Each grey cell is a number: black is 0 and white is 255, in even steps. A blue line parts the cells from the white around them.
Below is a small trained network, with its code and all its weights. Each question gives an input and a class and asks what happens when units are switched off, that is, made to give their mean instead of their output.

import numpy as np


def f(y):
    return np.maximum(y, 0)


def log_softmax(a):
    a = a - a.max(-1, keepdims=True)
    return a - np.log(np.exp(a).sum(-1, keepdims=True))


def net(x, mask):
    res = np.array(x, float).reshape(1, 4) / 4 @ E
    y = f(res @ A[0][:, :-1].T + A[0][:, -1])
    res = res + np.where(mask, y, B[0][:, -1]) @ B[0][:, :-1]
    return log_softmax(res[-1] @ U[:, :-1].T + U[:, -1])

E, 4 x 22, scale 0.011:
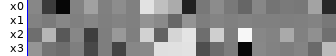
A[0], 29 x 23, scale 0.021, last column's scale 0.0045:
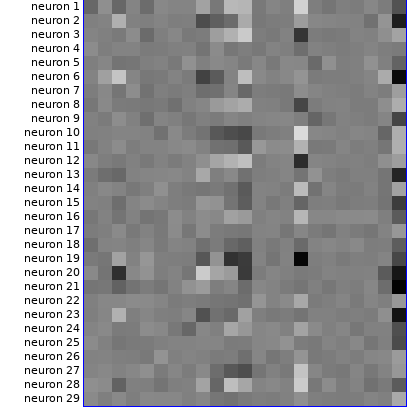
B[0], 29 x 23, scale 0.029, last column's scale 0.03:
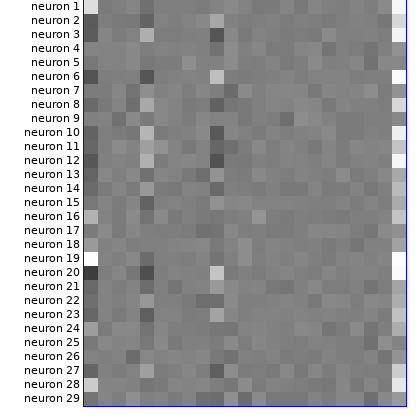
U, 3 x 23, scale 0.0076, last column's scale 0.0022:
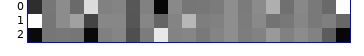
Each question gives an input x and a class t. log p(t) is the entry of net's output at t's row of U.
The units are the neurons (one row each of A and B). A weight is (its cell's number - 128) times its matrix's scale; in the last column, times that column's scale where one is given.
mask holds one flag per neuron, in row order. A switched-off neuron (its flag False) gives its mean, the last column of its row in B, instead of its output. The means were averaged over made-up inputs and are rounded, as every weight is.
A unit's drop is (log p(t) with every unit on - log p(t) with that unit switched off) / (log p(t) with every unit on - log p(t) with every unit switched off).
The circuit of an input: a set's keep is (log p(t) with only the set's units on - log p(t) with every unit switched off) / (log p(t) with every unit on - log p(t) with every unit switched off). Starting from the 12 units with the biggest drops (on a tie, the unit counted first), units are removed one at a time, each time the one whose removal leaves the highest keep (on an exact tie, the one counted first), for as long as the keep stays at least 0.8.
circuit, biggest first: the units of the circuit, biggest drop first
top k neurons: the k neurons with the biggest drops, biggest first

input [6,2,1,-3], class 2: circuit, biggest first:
neuron 20
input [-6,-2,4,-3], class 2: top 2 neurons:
neuron 6; neuron 19
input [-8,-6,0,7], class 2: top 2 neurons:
neuron 6; neuron 23
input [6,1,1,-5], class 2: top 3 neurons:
neuron 20; neuron 12; neuron 3
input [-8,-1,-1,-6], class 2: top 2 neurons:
neuron 6; neuron 2
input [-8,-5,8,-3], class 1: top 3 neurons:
neuron 1; neuron 28; neuron 20
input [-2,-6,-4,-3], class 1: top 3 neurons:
neuron 19; neuron 12; neuron 3
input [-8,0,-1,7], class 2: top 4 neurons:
neuron 6; neuron 23; neuron 2; neuron 10
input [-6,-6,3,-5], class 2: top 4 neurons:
neuron 6; neuron 2; neuron 12; neuron 3
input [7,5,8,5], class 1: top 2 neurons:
neuron 1; neuron 28
